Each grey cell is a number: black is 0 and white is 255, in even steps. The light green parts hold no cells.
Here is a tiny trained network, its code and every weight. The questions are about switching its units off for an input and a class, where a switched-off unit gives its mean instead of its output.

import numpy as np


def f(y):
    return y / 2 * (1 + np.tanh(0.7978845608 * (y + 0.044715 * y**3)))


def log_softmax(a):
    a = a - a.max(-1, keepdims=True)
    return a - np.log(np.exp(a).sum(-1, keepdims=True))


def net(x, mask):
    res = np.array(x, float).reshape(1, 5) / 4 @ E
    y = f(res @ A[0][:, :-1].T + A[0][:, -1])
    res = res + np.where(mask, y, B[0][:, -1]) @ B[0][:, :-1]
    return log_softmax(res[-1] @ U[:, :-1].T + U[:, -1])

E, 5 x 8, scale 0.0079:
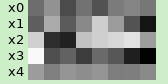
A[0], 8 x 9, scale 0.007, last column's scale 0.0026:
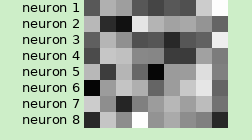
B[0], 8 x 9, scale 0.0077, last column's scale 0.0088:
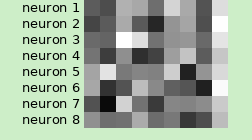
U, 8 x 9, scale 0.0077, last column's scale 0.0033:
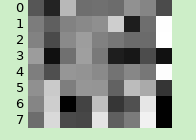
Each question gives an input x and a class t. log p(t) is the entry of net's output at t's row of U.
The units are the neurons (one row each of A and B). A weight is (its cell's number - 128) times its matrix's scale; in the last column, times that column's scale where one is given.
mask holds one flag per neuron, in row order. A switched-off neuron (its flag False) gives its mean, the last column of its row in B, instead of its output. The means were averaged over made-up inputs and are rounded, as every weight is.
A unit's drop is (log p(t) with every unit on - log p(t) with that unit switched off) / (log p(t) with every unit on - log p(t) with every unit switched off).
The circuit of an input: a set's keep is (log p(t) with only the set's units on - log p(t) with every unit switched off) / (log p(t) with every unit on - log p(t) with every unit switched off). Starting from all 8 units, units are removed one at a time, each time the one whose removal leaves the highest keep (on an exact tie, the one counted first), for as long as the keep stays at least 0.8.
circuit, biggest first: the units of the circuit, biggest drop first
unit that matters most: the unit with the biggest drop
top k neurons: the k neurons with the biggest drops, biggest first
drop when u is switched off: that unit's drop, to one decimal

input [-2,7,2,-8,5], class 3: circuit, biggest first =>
(neuron 6; neuron 8)
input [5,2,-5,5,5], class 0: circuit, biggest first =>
(neuron 6; neuron 3)
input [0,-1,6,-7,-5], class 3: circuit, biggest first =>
(neuron 6; neuron 8)
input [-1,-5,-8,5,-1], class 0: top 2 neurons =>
(neuron 4; neuron 3)
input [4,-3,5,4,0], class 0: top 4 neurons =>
(neuron 2; neuron 7; neuron 6; neuron 8)
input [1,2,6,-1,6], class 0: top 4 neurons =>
(neuron 2; neuron 7; neuron 5; neuron 6)
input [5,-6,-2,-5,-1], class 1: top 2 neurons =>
(neuron 5; neuron 1)
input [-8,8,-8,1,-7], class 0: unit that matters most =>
neuron 4
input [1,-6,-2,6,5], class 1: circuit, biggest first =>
(neuron 5; neuron 6)
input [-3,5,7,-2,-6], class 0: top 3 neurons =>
(neuron 2; neuron 7; neuron 5)
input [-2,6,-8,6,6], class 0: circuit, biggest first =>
(neuron 4; neuron 3)
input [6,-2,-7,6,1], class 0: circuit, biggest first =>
(neuron 3; neuron 6)
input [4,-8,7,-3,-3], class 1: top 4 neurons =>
(neuron 5; neuron 4; neuron 3; neuron 6)
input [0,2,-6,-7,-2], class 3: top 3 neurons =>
(neuron 6; neuron 8; neuron 2)
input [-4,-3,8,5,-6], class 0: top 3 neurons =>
(neuron 2; neuron 7; neuron 6)
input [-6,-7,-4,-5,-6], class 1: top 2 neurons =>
(neuron 5; neuron 1)
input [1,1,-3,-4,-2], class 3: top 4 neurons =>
(neuron 6; neuron 8; neuron 2; neuron 5)
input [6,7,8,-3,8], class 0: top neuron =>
(neuron 2)
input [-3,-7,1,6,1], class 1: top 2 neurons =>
(neuron 5; neuron 6)
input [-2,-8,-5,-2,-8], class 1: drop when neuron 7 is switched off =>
0.1
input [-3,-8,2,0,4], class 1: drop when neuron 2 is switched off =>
0.0
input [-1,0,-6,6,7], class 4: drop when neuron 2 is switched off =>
0.2
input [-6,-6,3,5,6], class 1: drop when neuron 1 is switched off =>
-0.1
